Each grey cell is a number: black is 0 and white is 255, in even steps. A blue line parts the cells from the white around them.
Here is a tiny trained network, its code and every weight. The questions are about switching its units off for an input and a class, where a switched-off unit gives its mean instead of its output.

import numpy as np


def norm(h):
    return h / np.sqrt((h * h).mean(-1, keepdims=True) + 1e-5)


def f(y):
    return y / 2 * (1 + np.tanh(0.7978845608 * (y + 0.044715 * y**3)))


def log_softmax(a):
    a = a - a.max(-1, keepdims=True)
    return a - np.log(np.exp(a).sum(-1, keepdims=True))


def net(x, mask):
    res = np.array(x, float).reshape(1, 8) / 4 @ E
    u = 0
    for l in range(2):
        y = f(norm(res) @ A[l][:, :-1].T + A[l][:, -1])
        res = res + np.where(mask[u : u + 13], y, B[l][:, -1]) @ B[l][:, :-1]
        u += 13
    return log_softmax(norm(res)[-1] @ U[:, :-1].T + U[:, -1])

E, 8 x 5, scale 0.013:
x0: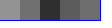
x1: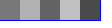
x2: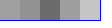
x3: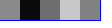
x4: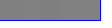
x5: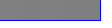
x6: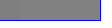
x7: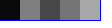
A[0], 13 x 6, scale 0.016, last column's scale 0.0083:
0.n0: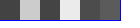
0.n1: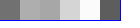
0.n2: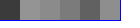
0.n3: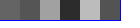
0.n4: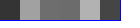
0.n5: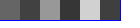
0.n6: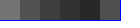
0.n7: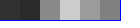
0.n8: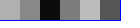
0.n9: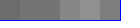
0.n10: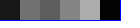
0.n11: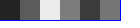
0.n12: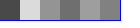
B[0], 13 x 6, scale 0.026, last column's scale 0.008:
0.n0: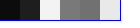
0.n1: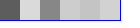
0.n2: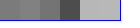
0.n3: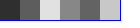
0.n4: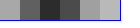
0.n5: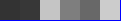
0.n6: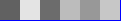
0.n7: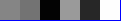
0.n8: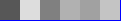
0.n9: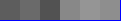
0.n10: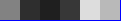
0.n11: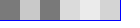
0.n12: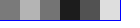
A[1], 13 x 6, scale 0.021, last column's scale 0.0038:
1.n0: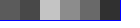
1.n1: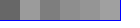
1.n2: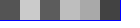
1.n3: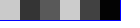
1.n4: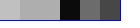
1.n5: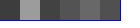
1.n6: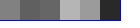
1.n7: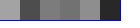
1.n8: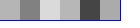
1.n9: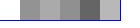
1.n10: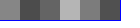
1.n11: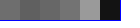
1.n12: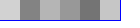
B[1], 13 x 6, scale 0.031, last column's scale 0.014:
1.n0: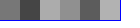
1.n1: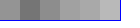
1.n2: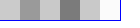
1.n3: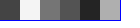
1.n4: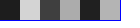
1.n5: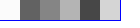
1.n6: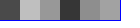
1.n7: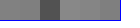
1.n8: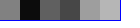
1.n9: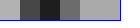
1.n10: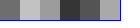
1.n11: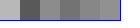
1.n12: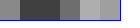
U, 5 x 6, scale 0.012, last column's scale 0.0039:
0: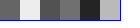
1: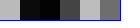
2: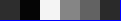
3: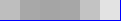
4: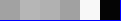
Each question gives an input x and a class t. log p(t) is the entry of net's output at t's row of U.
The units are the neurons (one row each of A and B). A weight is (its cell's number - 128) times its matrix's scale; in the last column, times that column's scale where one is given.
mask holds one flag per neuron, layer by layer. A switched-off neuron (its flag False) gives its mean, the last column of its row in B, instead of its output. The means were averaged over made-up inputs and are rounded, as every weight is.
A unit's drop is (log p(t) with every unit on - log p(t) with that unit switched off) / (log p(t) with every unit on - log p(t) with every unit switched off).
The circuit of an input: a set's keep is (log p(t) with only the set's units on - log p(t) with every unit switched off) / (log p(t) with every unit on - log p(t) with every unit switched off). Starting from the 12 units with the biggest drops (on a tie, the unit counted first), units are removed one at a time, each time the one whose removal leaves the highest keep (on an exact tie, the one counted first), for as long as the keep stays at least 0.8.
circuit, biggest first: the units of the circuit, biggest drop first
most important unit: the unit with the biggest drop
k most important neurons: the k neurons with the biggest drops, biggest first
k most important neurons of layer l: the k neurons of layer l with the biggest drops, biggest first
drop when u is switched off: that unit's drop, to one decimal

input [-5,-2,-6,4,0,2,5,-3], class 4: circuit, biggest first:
(0.n11)
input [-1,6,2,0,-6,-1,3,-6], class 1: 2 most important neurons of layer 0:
(0.n7 0.n5)
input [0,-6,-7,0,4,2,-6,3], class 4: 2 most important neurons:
(0.n11 0.n6)
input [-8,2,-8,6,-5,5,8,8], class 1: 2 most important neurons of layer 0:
(0.n10 0.n7)
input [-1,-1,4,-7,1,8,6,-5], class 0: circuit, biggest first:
(1.n4 0.n12)
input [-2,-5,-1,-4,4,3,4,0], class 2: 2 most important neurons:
(0.n3 0.n5)
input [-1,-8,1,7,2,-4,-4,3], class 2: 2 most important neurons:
(0.n5 0.n3)
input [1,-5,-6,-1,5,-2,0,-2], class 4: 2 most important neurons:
(0.n11 0.n6)
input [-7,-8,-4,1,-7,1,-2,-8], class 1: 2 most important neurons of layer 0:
(0.n0 0.n1)
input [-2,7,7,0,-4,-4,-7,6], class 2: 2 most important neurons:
(0.n0 0.n11)
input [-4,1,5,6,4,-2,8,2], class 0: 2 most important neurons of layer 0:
(0.n7 0.n11)
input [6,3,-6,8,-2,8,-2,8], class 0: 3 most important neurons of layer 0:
(0.n7 0.n12 0.n1)
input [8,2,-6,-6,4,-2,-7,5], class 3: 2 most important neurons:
(0.n6 1.n5)
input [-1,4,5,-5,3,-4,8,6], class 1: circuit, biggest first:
(0.n4)
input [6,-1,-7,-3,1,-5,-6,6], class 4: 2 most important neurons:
(0.n6 0.n7)
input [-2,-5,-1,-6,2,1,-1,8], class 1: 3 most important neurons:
(0.n10 0.n4 1.n3)
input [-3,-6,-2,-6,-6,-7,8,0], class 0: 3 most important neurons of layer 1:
(1.n4 1.n8 1.n2)
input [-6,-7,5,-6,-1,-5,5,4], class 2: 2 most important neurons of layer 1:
(1.n3 1.n2)
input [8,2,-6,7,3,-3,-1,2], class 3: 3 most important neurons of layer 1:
(1.n2 1.n4 1.n5)
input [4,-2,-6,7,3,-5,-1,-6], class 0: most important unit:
1.n3
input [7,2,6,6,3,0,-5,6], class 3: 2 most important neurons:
(0.n8 1.n2)
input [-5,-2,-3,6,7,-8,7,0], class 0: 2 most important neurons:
(0.n7 1.n3)
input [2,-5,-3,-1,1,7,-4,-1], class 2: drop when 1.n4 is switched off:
0.0
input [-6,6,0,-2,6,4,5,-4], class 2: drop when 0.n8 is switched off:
0.1
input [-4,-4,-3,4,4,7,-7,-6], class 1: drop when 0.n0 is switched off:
0.1
